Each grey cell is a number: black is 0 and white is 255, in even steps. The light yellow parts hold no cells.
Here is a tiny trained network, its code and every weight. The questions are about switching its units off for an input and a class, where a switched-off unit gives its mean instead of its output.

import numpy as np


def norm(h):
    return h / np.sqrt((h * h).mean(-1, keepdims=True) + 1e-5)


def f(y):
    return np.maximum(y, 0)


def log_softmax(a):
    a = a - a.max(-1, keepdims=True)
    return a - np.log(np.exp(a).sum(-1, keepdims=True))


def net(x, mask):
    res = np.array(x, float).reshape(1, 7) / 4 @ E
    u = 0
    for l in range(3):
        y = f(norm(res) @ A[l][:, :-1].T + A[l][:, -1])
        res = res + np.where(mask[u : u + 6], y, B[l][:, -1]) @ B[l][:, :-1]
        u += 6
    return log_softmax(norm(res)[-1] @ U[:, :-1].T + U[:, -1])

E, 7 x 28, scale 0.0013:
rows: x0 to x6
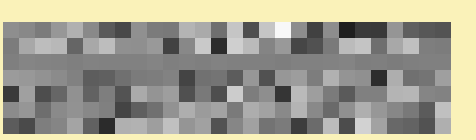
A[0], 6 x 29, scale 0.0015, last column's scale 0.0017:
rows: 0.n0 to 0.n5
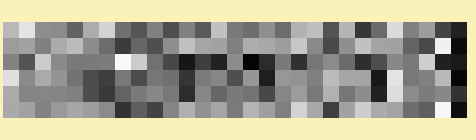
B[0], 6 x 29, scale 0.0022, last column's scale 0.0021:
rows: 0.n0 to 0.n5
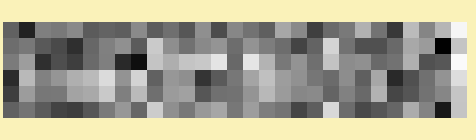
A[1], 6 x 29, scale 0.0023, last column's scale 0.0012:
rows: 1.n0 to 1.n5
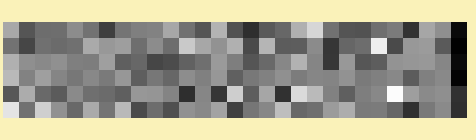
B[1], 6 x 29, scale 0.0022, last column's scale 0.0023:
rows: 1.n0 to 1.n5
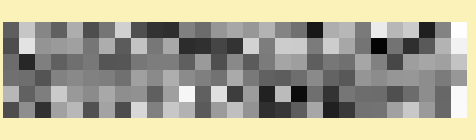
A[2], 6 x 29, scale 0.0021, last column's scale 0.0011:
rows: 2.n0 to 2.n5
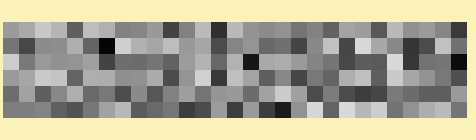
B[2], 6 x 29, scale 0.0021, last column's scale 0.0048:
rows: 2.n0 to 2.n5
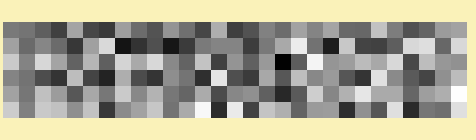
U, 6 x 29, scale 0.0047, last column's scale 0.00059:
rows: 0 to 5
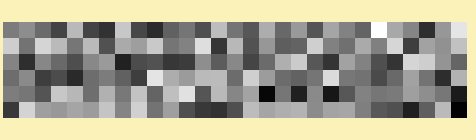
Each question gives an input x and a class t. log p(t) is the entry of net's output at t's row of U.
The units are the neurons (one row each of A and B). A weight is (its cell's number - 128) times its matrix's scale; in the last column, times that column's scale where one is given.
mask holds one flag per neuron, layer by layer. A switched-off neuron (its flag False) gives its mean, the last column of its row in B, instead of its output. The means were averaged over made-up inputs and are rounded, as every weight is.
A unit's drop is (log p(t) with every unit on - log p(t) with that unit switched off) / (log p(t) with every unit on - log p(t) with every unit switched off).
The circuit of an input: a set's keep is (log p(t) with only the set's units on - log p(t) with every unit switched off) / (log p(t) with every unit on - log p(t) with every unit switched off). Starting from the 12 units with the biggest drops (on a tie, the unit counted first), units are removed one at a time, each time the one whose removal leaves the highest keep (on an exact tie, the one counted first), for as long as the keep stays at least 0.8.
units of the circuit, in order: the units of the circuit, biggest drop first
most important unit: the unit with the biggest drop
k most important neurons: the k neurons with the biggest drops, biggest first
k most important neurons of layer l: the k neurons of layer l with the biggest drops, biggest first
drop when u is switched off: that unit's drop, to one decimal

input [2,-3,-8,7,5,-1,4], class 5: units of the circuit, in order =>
0.n4
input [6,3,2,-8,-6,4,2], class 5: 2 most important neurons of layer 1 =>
1.n1, 1.n4
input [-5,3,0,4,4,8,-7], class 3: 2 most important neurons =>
0.n5, 2.n1
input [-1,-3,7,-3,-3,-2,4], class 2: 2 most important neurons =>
2.n1, 0.n3
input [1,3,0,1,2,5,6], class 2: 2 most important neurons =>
2.n1, 0.n2
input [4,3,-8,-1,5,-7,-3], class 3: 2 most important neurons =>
0.n2, 2.n5
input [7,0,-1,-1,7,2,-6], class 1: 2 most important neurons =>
2.n4, 2.n2
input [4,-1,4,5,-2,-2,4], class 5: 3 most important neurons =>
0.n3, 0.n4, 2.n5
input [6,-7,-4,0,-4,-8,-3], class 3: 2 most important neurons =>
0.n2, 2.n3
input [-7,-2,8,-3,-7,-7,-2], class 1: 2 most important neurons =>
2.n5, 1.n4
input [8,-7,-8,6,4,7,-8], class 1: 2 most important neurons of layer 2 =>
2.n4, 2.n2
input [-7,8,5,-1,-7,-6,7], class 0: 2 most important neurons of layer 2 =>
2.n3, 2.n4
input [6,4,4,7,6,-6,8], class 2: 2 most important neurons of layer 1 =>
1.n1, 1.n5
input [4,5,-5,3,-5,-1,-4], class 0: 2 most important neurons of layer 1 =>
1.n4, 1.n1
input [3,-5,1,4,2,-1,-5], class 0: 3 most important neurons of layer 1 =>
1.n0, 1.n1, 1.n5
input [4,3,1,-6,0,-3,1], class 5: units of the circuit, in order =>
1.n1
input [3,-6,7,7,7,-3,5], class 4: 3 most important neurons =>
1.n4, 1.n1, 2.n3
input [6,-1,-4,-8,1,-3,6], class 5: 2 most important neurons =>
1.n1, 2.n5
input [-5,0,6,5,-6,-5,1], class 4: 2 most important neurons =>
1.n5, 2.n4
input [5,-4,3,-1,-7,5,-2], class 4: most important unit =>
1.n5
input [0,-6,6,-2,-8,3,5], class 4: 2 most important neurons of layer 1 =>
1.n5, 1.n3
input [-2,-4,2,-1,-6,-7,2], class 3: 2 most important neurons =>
0.n2, 1.n4
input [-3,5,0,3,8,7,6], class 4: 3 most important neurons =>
1.n4, 0.n2, 0.n0
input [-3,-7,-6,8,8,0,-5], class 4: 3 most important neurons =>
1.n4, 2.n3, 1.n1
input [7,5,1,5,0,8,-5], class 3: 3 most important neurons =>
0.n1, 0.n5, 2.n5
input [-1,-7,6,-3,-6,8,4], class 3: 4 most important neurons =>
0.n1, 0.n5, 2.n3, 2.n0
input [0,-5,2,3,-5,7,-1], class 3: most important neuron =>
0.n5
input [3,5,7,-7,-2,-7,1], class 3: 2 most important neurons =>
0.n2, 0.n3
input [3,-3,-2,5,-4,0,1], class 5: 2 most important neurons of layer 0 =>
0.n3, 0.n4
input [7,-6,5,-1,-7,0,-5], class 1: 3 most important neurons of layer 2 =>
2.n4, 2.n2, 2.n3
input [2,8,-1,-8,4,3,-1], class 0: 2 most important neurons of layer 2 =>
2.n3, 2.n0
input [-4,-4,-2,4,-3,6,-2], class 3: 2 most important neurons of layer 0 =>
0.n5, 0.n1
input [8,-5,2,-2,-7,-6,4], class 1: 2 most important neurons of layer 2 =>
2.n4, 2.n2
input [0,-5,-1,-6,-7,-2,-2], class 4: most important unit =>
1.n5
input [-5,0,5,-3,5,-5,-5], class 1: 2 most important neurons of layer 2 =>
2.n5, 2.n1
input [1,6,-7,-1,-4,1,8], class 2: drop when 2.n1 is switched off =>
1.6
